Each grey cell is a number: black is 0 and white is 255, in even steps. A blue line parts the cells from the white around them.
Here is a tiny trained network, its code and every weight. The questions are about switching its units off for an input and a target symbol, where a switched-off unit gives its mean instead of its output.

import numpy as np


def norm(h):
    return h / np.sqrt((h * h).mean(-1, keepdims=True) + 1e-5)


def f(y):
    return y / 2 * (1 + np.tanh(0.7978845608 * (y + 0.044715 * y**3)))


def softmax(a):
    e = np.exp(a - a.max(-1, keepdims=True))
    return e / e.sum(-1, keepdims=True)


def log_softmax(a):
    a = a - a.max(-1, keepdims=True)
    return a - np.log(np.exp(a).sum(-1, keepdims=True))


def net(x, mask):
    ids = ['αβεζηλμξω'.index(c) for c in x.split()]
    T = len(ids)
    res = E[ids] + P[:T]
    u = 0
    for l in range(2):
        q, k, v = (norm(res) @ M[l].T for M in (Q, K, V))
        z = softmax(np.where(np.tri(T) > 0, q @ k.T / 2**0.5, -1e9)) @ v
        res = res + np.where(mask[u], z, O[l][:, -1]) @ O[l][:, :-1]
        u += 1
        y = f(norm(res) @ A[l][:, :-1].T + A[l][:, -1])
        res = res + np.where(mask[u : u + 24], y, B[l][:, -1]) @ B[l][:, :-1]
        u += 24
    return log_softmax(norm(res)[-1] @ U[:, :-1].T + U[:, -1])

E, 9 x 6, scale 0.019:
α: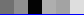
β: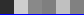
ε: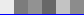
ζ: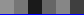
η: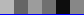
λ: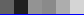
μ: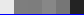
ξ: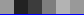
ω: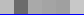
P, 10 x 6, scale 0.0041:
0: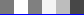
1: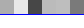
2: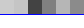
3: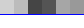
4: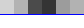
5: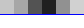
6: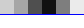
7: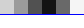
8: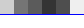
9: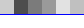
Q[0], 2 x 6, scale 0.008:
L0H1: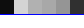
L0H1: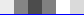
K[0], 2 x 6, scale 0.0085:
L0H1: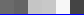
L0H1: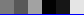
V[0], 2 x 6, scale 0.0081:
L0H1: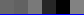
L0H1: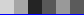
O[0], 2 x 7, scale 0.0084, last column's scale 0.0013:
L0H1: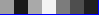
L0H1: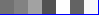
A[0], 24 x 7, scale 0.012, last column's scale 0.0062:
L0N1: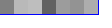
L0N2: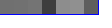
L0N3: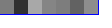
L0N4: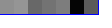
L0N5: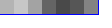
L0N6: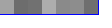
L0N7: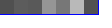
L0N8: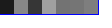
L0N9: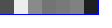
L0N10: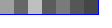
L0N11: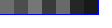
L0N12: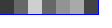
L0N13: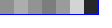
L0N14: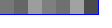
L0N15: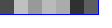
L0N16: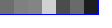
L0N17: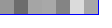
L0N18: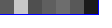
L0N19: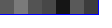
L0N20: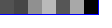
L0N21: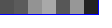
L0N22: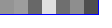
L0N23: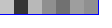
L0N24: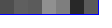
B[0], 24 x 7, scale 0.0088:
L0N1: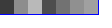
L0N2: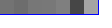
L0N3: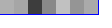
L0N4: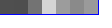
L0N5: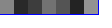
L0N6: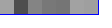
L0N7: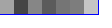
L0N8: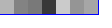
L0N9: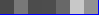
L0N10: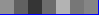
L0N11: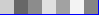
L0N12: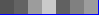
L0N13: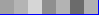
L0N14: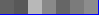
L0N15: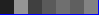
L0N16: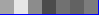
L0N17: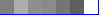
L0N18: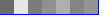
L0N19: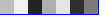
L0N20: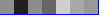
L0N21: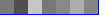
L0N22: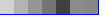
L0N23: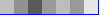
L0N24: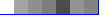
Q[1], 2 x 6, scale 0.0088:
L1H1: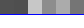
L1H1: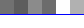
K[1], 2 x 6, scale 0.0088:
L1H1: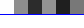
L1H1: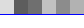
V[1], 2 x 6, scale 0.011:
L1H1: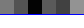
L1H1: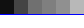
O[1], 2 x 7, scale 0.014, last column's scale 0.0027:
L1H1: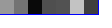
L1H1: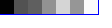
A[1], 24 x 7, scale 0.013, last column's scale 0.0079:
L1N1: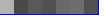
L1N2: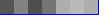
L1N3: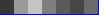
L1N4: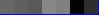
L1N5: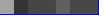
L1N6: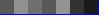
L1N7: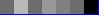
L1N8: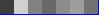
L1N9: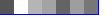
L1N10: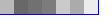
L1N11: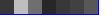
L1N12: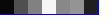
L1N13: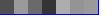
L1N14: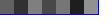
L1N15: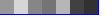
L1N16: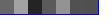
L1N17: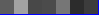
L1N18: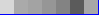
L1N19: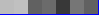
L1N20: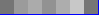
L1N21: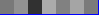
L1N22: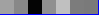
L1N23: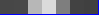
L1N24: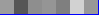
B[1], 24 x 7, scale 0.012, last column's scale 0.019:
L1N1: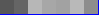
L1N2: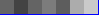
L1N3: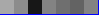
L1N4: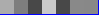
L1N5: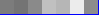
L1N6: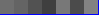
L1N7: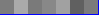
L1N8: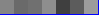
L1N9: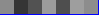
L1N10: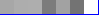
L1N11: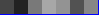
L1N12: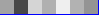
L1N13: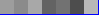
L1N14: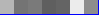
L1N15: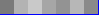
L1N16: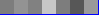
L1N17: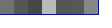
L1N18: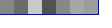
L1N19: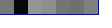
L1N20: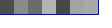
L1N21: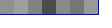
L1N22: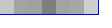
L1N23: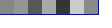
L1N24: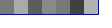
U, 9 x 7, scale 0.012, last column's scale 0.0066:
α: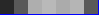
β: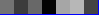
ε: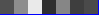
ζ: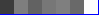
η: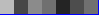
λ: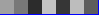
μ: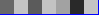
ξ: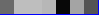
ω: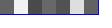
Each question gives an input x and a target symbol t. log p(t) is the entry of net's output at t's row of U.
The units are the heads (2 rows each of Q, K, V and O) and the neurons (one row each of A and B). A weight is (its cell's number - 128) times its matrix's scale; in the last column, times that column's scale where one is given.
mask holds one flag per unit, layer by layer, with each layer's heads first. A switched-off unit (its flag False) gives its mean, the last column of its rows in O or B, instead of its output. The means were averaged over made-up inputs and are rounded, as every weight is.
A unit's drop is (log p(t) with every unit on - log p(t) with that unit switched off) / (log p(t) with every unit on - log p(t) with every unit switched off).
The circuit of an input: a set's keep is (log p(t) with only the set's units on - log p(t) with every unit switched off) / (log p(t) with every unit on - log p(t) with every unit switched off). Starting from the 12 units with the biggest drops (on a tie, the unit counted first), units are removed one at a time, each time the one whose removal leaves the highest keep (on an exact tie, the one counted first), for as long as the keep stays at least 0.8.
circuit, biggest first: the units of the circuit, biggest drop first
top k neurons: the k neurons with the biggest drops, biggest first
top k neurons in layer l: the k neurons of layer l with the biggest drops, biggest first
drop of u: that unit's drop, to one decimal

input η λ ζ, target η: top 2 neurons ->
(L0N24 L0N23)
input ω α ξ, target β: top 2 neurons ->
(L0N23 L0N17)
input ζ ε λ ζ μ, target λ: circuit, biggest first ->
(L0N5 L1N4 L1N14)
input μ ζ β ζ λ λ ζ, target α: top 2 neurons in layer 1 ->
(L1N12 L1N24)
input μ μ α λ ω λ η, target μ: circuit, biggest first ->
(L0N19)
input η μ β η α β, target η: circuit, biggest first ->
(L1H1 L1N19)
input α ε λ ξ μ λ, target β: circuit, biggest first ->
(L1H1 L0H1 L0N7 L1N16)
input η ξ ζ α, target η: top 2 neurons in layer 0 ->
(L0N22 L0N24)
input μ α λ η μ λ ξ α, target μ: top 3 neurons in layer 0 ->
(L0N22 L0N17 L0N13)
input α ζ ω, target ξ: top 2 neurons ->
(L1N9 L0N1)
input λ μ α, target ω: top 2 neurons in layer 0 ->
(L0N7 L0N8)
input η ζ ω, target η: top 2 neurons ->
(L1N19 L0N22)
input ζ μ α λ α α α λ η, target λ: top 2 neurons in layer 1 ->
(L1N4 L1N14)
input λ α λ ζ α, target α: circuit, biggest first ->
(L1H1)
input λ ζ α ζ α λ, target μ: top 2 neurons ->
(L1N24 L0N18)
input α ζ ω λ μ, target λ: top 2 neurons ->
(L0N5 L1N4)
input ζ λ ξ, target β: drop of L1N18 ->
0.0
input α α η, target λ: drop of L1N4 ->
0.2
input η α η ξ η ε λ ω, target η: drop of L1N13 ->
-0.1
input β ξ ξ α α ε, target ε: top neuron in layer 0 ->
(L0N1)
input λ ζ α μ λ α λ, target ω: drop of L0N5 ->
0.2
